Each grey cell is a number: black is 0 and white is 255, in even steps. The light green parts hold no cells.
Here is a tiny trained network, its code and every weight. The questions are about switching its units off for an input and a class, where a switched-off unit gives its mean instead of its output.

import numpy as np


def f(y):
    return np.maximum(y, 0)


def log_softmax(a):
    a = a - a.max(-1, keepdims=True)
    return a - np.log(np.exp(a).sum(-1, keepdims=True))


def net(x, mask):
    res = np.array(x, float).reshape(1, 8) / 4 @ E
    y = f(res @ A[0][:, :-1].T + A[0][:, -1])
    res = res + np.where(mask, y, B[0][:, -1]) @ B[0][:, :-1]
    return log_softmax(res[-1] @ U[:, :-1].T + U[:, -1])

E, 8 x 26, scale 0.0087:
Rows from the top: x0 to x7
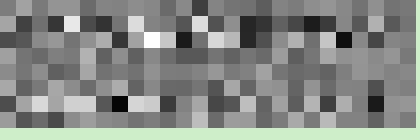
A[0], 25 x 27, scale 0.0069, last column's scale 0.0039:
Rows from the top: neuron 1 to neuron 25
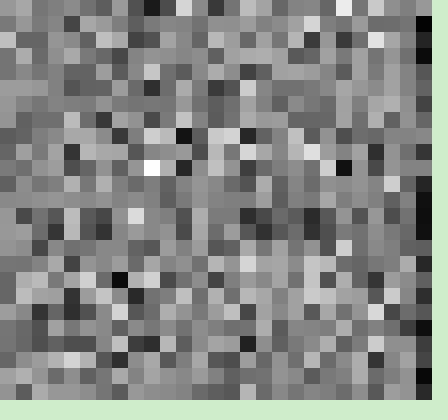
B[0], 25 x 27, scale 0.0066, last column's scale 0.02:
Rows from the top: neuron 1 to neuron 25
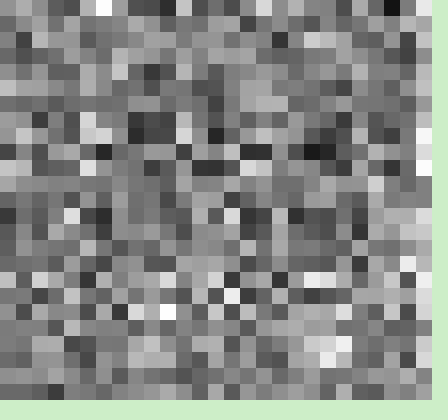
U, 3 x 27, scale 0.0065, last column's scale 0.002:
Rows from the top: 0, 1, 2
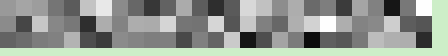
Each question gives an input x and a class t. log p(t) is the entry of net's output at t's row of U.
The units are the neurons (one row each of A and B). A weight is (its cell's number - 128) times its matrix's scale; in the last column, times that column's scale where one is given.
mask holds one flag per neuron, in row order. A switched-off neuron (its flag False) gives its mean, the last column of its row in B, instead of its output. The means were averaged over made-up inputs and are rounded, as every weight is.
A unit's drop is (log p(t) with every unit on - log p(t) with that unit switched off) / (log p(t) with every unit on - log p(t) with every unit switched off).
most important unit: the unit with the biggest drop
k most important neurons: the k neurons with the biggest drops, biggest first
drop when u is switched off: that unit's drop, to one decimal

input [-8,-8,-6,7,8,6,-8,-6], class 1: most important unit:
neuron 20
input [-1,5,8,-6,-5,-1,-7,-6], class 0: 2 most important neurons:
[neuron 9; neuron 11]
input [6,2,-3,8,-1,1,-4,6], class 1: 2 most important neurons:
[neuron 9; neuron 11]
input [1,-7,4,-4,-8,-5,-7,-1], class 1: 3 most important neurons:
[neuron 20; neuron 22; neuron 3]
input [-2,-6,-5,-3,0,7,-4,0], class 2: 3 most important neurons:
[neuron 10; neuron 19; neuron 11]
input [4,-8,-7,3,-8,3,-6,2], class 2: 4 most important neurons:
[neuron 10; neuron 19; neuron 11; neuron 9]
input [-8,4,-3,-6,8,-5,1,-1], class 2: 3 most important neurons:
[neuron 11; neuron 9; neuron 14]
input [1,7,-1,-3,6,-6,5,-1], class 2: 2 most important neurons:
[neuron 14; neuron 15]
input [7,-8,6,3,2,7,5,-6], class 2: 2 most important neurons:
[neuron 10; neuron 19]
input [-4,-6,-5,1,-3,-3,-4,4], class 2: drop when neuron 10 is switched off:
0.6
